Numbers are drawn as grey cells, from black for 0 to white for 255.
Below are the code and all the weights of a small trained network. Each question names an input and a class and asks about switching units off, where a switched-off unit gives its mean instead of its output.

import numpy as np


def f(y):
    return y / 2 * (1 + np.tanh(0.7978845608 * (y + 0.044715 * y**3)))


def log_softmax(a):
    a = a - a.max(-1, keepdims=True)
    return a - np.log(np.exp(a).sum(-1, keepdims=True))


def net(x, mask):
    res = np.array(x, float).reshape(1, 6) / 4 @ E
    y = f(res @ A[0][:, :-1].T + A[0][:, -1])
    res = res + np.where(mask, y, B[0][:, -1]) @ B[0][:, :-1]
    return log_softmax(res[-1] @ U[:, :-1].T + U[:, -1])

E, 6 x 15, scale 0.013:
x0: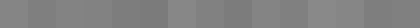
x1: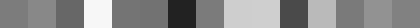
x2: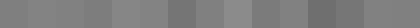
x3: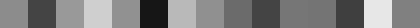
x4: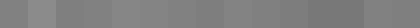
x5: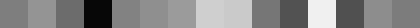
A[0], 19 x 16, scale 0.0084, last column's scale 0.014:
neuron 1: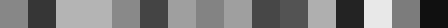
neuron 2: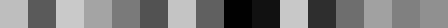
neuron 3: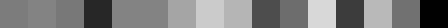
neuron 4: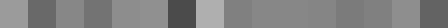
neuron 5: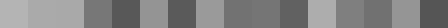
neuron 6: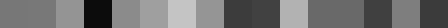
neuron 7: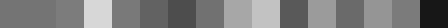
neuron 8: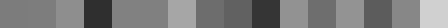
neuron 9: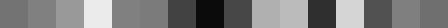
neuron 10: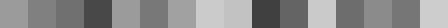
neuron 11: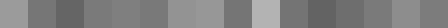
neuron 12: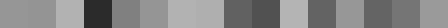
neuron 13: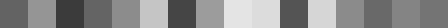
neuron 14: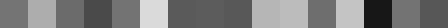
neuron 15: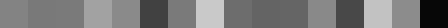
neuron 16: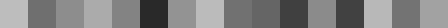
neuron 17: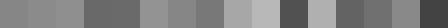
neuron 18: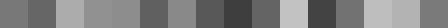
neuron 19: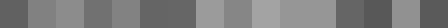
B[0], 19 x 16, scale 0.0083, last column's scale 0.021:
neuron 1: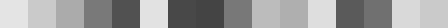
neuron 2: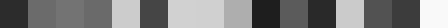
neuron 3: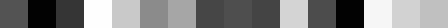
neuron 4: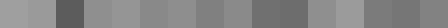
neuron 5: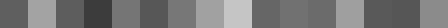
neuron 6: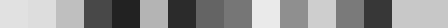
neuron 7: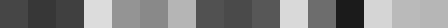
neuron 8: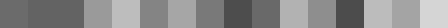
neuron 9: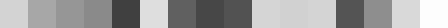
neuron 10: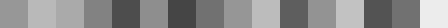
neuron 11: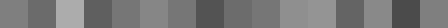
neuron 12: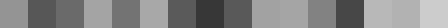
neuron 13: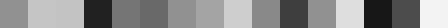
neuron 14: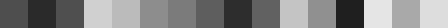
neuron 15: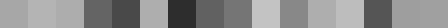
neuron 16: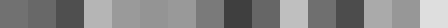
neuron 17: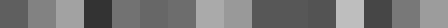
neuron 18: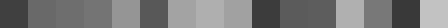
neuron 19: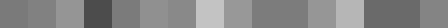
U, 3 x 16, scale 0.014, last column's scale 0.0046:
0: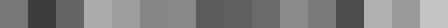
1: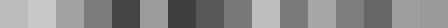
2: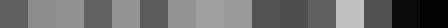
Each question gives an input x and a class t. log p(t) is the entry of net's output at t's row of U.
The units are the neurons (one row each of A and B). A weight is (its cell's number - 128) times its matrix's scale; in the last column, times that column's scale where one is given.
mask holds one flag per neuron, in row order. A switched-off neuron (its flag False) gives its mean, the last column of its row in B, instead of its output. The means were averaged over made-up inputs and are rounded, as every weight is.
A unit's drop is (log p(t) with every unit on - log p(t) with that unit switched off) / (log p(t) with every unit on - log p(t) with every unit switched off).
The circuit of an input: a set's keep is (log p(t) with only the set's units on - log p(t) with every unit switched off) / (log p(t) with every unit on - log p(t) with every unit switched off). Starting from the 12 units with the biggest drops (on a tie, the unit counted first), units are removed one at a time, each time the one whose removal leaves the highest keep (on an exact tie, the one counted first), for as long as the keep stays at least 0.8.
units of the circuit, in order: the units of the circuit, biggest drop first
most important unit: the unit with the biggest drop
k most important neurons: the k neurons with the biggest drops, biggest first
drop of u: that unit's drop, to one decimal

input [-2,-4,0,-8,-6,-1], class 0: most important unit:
neuron 14
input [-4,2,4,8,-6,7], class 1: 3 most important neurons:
[neuron 1; neuron 10; neuron 15]
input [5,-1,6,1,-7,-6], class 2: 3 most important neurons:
[neuron 2; neuron 14; neuron 3]
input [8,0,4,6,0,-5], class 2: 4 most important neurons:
[neuron 2; neuron 18; neuron 14; neuron 3]
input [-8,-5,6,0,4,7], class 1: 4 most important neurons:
[neuron 6; neuron 10; neuron 14; neuron 2]
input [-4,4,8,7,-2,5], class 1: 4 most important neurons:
[neuron 1; neuron 15; neuron 10; neuron 14]
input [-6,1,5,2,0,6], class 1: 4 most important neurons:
[neuron 10; neuron 14; neuron 2; neuron 7]
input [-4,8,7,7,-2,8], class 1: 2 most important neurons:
[neuron 1; neuron 10]
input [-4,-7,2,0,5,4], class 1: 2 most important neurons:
[neuron 6; neuron 10]
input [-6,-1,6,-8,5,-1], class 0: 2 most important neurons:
[neuron 14; neuron 10]
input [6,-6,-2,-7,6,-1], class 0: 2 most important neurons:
[neuron 14; neuron 8]
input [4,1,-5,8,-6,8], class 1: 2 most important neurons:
[neuron 1; neuron 10]
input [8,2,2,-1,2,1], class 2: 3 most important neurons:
[neuron 9; neuron 1; neuron 6]
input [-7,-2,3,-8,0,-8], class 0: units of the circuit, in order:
[neuron 14]
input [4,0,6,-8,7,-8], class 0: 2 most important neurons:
[neuron 14; neuron 6]
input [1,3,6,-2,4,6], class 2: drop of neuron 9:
0.2
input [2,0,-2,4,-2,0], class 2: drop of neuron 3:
0.3
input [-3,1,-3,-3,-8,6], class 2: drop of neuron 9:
0.5
